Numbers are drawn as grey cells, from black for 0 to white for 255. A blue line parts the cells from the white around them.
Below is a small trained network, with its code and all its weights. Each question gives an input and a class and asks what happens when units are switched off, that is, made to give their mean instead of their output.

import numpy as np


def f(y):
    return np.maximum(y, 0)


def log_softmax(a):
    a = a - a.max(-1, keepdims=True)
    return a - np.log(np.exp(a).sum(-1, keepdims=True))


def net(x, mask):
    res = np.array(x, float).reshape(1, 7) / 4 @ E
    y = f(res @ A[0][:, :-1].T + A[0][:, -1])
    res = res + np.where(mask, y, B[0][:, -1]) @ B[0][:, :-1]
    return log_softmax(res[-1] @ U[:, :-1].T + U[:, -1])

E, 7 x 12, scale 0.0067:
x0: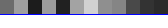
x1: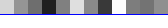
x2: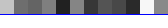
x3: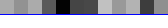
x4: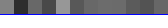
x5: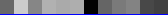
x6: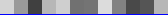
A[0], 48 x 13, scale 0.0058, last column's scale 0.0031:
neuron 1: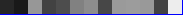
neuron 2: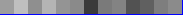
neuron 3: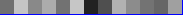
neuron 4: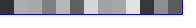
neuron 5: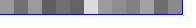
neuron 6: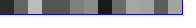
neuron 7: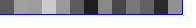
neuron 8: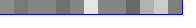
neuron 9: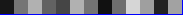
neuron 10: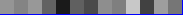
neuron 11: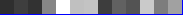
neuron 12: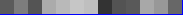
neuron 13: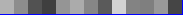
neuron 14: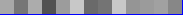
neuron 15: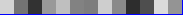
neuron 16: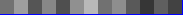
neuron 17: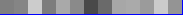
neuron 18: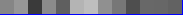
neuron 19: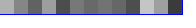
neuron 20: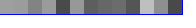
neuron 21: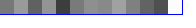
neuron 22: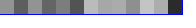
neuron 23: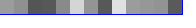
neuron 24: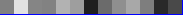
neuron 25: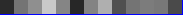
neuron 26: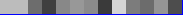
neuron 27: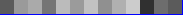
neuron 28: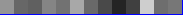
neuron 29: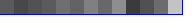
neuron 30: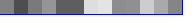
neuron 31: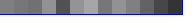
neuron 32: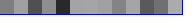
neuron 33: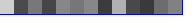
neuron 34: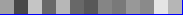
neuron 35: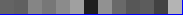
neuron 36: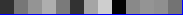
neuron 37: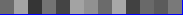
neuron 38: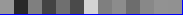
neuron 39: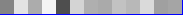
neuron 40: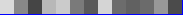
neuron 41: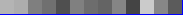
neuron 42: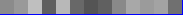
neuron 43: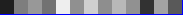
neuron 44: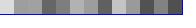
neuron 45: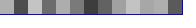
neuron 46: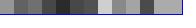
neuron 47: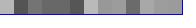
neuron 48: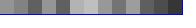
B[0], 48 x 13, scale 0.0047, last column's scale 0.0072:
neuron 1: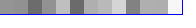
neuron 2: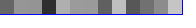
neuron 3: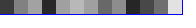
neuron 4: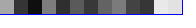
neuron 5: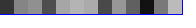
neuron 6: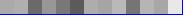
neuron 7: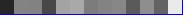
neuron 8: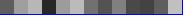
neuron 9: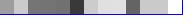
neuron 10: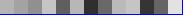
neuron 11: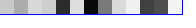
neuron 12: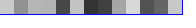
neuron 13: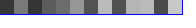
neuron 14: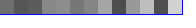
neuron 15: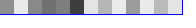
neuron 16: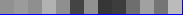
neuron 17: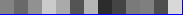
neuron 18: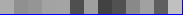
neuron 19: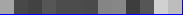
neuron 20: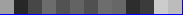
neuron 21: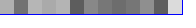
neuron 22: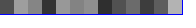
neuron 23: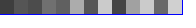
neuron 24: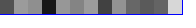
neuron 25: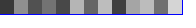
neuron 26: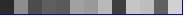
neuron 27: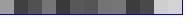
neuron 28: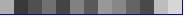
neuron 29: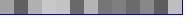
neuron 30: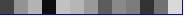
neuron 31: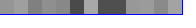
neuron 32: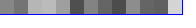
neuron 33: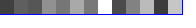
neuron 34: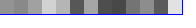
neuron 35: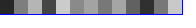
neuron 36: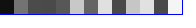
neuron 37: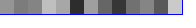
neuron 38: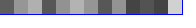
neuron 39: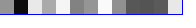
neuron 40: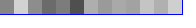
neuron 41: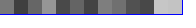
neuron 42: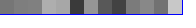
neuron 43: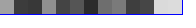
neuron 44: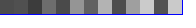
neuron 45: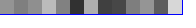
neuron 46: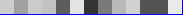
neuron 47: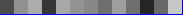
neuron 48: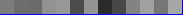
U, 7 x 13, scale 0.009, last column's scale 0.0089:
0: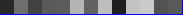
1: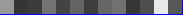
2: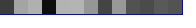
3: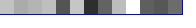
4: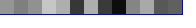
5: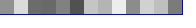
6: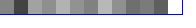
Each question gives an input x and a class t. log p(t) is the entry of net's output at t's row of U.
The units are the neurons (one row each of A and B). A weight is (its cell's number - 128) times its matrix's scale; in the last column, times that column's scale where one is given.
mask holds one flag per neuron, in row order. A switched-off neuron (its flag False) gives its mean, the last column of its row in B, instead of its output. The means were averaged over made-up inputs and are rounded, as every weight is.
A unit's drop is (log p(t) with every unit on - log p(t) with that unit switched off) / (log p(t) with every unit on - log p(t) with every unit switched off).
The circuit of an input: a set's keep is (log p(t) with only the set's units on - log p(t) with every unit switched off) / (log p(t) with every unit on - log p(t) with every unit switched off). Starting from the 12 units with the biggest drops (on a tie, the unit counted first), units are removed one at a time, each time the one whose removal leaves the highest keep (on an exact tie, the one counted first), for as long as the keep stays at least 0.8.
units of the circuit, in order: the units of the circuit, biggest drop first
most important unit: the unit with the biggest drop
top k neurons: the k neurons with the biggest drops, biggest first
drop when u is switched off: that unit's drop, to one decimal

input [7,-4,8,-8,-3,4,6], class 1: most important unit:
neuron 28
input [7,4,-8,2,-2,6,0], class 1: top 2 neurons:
[neuron 4; neuron 27]
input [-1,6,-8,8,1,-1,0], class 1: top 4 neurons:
[neuron 4; neuron 27; neuron 43; neuron 11]
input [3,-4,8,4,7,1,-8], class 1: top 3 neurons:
[neuron 28; neuron 15; neuron 20]
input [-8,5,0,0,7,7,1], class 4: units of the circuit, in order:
[neuron 45; neuron 17]
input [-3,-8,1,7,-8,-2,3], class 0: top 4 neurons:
[neuron 36; neuron 25; neuron 11; neuron 12]
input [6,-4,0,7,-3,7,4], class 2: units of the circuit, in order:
[neuron 7; neuron 2]
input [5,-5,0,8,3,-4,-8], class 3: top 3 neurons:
[neuron 46; neuron 10; neuron 15]
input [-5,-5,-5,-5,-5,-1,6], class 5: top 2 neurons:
[neuron 15; neuron 40]
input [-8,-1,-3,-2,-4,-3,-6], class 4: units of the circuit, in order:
[neuron 17; neuron 45]
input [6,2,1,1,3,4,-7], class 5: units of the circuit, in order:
[neuron 9; neuron 1]
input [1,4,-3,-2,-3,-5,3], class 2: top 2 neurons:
[neuron 8; neuron 36]
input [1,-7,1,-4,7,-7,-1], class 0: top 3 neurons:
[neuron 36; neuron 25; neuron 3]
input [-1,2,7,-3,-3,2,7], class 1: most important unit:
neuron 20
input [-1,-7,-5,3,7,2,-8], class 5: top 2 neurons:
[neuron 9; neuron 1]
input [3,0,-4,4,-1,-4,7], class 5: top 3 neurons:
[neuron 15; neuron 40; neuron 11]
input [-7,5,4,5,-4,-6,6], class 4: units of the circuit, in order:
[neuron 34; neuron 45]
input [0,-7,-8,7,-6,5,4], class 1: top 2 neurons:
[neuron 4; neuron 27]
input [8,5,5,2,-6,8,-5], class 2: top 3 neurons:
[neuron 3; neuron 24; neuron 2]
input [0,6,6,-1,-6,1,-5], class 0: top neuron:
[neuron 23]
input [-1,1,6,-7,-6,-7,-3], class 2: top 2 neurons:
[neuron 8; neuron 30]
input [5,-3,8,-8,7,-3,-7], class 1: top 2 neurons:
[neuron 28; neuron 19]
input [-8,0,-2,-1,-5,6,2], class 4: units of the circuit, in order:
[neuron 17; neuron 45]
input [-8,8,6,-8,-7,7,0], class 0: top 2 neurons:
[neuron 23; neuron 26]
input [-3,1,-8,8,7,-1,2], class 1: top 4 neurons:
[neuron 4; neuron 27; neuron 43; neuron 11]
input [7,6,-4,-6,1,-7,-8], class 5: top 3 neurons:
[neuron 9; neuron 1; neuron 6]
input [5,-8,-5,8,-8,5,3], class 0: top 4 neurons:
[neuron 36; neuron 25; neuron 11; neuron 7]
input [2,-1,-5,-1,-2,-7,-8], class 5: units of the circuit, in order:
[neuron 9]
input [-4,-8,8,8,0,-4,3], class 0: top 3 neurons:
[neuron 36; neuron 25; neuron 4]
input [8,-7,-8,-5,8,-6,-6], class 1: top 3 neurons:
[neuron 4; neuron 43; neuron 27]
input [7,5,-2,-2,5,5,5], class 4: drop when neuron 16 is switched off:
0.1
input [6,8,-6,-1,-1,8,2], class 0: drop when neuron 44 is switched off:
0.2
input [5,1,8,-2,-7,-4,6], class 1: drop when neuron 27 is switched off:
0.0
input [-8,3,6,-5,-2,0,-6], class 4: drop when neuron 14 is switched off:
0.1
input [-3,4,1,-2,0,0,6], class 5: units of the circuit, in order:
[neuron 15]
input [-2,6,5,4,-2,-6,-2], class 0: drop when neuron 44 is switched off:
0.2
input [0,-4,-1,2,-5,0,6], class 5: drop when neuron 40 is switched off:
0.2
